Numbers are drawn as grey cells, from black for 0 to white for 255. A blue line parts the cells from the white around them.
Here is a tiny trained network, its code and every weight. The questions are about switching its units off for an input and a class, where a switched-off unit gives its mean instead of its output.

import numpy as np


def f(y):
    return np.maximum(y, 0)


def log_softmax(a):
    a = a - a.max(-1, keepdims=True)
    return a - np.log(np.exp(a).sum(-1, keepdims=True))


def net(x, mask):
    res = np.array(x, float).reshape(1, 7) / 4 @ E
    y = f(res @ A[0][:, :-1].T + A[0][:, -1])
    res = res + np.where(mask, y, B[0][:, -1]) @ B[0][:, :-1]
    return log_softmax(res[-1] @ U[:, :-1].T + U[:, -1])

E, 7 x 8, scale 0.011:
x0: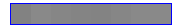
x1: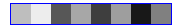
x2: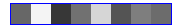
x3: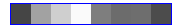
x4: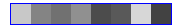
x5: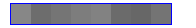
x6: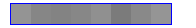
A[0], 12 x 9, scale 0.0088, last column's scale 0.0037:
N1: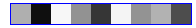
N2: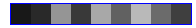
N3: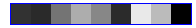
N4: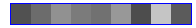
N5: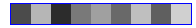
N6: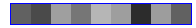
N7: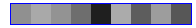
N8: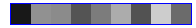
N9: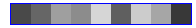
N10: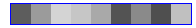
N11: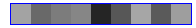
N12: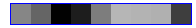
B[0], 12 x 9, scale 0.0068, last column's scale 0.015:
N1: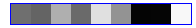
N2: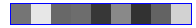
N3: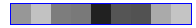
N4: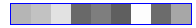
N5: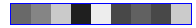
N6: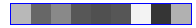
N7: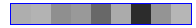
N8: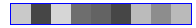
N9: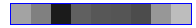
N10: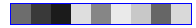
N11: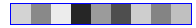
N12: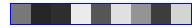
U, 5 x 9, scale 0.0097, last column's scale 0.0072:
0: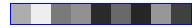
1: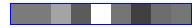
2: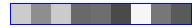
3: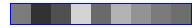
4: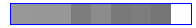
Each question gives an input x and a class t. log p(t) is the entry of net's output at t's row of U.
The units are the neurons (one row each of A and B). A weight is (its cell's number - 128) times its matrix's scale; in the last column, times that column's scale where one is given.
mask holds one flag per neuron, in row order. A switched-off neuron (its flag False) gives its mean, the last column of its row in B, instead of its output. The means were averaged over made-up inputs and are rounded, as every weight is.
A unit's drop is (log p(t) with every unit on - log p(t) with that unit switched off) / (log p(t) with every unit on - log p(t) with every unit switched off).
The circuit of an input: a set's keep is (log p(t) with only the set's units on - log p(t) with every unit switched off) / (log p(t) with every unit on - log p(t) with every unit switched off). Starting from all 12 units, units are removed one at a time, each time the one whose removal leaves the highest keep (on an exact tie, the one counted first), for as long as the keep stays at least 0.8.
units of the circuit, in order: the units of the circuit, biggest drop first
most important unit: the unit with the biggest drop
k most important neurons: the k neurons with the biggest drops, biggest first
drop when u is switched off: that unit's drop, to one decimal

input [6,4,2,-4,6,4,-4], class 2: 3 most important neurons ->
N1, N11, N2
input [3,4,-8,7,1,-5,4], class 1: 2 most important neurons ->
N1, N12
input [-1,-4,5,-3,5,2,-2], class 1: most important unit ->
N5
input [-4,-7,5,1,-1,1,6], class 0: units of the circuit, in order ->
N2, N3
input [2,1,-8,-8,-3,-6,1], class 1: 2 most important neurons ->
N1, N10
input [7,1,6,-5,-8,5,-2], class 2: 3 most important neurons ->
N8, N1, N6
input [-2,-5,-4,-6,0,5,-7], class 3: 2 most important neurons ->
N12, N5
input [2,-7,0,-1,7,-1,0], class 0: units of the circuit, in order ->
N2, N3
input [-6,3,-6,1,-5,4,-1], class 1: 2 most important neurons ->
N1, N11
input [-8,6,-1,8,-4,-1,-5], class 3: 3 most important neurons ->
N10, N2, N3
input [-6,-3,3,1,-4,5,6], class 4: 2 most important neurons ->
N1, N11
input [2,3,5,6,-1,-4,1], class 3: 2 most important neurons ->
N10, N1
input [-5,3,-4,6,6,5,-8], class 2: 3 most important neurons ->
N11, N12, N2
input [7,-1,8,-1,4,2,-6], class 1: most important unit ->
N5
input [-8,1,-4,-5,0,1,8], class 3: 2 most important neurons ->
N12, N5
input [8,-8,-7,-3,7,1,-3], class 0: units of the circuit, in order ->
N3, N2
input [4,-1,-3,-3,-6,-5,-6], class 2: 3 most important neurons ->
N8, N4, N6
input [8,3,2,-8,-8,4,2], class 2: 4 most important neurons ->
N8, N4, N10, N6
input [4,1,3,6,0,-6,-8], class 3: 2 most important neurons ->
N10, N1
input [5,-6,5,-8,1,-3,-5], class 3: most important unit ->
N12
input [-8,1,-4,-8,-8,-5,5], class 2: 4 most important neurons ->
N4, N8, N6, N10
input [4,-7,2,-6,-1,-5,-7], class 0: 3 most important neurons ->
N2, N3, N10
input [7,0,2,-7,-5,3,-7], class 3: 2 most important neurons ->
N12, N11
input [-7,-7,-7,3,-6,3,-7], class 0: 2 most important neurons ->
N2, N3
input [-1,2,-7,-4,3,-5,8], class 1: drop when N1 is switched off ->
0.7
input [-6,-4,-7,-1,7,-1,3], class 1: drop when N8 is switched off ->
0.1
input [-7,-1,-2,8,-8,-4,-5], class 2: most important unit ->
N4
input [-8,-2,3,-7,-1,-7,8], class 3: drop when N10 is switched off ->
0.0
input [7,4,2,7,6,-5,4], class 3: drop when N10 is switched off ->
1.1
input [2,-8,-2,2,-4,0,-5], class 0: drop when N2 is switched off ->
0.3
